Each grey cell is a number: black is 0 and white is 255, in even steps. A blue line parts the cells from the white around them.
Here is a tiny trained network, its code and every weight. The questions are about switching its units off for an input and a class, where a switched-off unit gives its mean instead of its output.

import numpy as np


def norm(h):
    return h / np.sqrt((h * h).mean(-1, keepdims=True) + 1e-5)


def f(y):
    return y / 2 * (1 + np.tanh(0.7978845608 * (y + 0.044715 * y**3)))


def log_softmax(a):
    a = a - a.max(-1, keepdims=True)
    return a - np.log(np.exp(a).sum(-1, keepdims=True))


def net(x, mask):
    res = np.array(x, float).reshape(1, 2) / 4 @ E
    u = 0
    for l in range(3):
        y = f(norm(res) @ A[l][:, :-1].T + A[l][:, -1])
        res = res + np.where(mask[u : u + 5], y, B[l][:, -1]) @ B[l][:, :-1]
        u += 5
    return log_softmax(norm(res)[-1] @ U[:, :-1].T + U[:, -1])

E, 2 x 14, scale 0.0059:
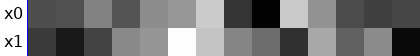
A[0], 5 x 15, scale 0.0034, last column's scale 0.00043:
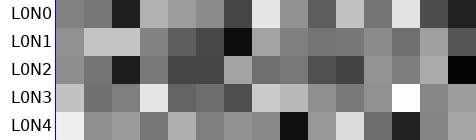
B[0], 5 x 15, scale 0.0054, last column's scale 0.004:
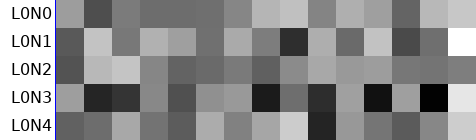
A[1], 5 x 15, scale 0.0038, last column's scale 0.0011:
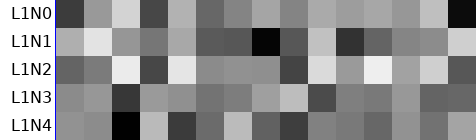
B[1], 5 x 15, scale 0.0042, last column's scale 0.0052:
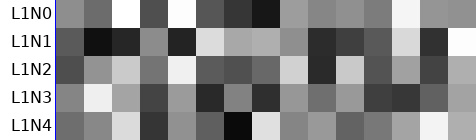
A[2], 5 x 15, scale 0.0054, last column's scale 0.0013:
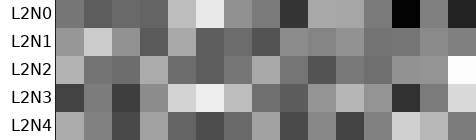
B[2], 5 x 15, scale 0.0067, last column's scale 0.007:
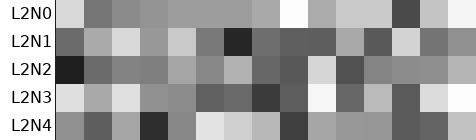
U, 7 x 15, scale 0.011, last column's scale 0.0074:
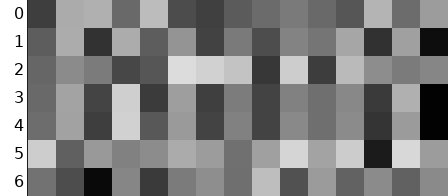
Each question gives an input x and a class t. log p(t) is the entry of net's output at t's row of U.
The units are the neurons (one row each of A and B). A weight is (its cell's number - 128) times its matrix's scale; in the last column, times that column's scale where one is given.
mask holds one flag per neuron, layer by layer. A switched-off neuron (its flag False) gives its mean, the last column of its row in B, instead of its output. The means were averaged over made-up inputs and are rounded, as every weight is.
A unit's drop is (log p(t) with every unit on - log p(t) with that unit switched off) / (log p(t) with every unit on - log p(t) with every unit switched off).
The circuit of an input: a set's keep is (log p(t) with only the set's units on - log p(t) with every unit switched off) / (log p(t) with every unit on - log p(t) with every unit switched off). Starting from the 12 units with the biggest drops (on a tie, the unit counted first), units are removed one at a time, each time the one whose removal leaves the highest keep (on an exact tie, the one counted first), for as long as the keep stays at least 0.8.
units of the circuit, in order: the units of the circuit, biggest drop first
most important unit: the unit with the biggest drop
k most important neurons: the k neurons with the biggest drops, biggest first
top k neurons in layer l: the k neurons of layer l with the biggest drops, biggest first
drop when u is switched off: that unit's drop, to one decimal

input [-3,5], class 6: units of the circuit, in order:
[L2N0, L2N4]
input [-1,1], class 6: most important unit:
L2N3
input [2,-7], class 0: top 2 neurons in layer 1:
[L1N2, L1N0]
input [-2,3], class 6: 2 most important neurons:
[L0N1, L2N3]
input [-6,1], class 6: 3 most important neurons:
[L2N3, L0N0, L0N3]
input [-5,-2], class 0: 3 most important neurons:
[L1N3, L0N3, L2N1]
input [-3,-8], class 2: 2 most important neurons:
[L1N1, L2N4]
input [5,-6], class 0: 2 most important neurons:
[L0N3, L1N2]
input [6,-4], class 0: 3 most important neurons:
[L0N3, L1N2, L1N0]
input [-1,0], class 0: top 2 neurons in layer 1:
[L1N4, L1N1]
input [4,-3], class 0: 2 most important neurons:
[L0N3, L1N0]
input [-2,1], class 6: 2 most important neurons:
[L2N3, L0N0]
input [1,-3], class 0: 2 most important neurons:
[L1N2, L0N3]
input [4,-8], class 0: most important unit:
L1N2
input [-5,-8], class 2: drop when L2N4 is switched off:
0.1
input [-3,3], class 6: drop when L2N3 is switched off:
0.1
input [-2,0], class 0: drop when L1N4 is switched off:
0.3
